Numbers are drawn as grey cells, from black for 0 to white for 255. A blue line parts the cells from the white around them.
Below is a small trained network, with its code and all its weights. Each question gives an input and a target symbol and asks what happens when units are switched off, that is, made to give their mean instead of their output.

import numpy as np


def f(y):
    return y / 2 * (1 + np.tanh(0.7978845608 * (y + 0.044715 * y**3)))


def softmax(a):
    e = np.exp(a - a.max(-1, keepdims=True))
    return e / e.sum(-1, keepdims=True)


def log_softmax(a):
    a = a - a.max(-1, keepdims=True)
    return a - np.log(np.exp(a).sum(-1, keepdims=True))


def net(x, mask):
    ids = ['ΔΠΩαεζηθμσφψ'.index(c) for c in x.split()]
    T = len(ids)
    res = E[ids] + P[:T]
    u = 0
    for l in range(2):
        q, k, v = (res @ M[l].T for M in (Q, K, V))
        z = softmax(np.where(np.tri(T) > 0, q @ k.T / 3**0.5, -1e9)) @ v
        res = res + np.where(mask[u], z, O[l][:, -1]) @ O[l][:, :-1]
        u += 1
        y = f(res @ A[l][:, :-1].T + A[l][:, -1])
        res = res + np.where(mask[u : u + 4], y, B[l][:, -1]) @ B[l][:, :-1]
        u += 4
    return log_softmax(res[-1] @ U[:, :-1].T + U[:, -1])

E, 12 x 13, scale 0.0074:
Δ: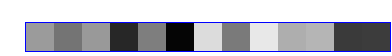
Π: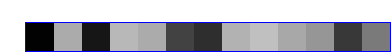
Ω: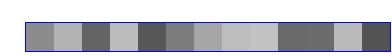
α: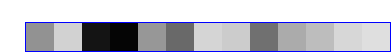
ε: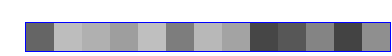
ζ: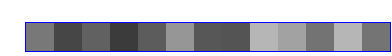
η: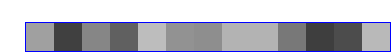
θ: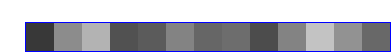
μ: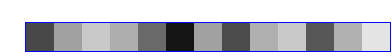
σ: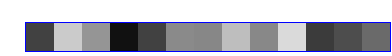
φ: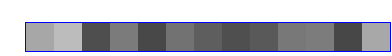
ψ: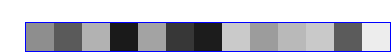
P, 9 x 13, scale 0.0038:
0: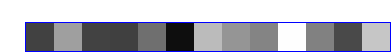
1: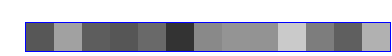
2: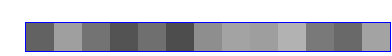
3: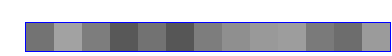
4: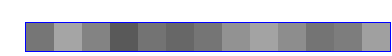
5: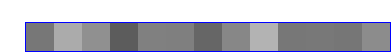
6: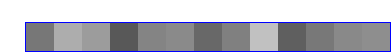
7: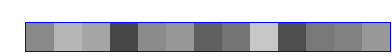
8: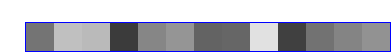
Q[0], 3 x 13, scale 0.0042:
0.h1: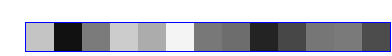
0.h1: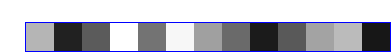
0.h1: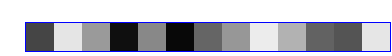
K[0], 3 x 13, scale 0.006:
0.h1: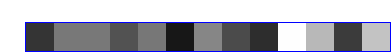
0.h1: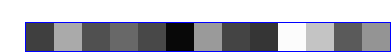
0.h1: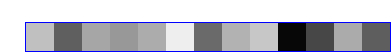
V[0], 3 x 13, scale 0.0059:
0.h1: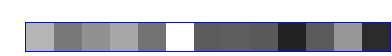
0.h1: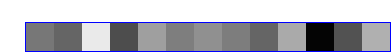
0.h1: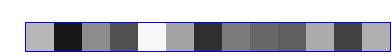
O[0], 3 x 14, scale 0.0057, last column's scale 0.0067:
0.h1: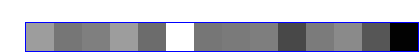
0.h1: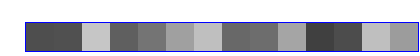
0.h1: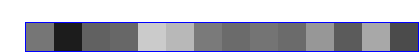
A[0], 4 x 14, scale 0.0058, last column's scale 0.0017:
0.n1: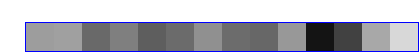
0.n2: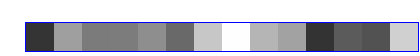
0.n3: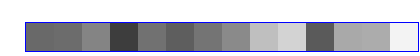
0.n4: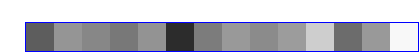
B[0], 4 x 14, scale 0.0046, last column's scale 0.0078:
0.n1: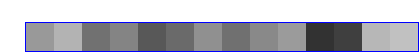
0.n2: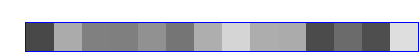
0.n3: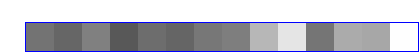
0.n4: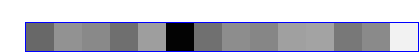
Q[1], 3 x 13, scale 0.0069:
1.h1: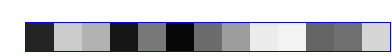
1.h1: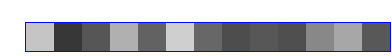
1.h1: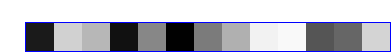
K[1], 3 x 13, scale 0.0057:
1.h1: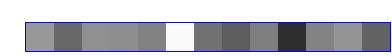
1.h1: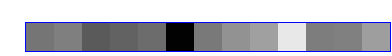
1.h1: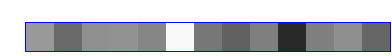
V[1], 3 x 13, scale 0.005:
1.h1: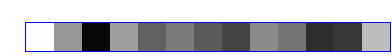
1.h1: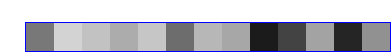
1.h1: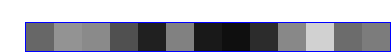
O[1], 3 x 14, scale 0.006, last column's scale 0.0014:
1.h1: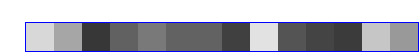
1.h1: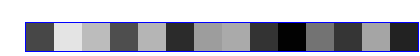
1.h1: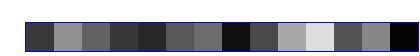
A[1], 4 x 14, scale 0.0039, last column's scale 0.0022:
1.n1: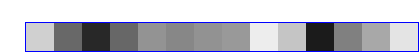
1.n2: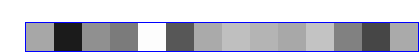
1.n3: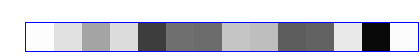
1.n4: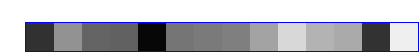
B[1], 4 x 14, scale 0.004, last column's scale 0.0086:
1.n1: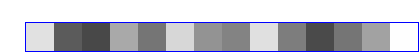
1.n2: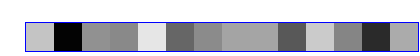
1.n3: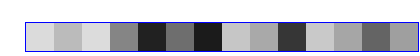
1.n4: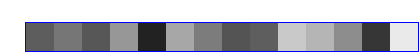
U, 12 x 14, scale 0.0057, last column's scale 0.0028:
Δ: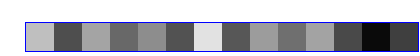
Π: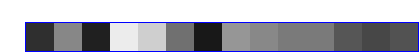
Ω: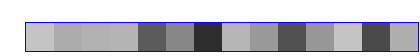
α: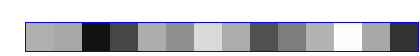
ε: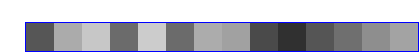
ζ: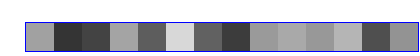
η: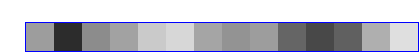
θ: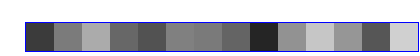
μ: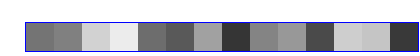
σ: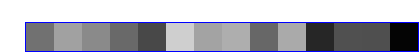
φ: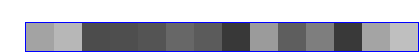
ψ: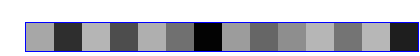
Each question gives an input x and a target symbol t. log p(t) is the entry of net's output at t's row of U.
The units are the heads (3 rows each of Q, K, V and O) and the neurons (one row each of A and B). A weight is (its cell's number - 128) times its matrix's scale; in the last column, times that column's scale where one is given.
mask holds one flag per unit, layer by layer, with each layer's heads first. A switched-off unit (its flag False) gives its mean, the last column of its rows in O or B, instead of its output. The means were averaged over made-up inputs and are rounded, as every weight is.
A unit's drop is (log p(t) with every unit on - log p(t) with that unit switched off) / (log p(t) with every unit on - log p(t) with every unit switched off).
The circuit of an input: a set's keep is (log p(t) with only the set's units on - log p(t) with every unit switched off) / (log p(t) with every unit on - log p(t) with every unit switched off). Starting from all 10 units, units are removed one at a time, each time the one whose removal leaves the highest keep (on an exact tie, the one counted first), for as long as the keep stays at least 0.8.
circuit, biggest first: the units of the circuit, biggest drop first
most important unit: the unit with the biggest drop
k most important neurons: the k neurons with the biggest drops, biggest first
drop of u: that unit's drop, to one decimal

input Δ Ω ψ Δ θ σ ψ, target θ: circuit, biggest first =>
1.h1; 1.n1; 0.n1
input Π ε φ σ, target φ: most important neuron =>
0.n1
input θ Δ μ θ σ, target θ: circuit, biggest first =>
1.h1; 1.n1
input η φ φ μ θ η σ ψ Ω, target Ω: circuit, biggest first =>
1.n3; 1.h1
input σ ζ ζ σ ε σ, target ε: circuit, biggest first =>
0.n3; 1.h1
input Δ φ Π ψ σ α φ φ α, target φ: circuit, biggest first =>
1.h1; 0.n2
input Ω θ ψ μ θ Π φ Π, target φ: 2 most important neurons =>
0.n2; 0.n4
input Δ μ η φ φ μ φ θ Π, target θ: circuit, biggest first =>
1.h1; 0.n1; 1.n1
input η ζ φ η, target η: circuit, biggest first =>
0.h1; 1.h1; 1.n1
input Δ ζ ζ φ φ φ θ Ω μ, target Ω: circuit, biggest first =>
0.h1; 1.n3
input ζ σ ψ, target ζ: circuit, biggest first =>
1.h1; 0.n3
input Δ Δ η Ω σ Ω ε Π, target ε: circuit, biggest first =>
1.h1; 0.n3
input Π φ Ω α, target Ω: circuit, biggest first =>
0.h1; 1.h1; 1.n3
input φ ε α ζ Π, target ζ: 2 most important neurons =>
0.n4; 0.n2
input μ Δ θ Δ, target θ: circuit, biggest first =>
1.h1; 1.n1
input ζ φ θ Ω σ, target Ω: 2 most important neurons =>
1.n3; 0.n4
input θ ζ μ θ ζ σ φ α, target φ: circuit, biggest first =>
1.h1; 0.n3; 0.n2
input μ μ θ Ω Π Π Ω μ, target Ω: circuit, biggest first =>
0.h1; 1.n3; 1.h1
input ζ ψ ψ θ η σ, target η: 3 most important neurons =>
0.n4; 1.n1; 1.n4
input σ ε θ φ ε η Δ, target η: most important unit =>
0.h1
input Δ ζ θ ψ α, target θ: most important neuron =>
0.n3
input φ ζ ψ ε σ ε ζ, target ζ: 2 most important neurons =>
0.n4; 0.n2
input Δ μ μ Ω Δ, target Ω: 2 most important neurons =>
1.n3; 0.n2
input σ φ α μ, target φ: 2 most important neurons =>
0.n1; 0.n2
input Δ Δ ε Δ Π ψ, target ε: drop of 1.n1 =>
0.1
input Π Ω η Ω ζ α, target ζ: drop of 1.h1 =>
0.9
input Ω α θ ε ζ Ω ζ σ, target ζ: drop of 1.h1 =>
0.9
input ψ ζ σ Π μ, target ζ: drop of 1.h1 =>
1.1
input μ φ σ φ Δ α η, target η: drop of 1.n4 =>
0.1
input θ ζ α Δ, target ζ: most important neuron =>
1.n4
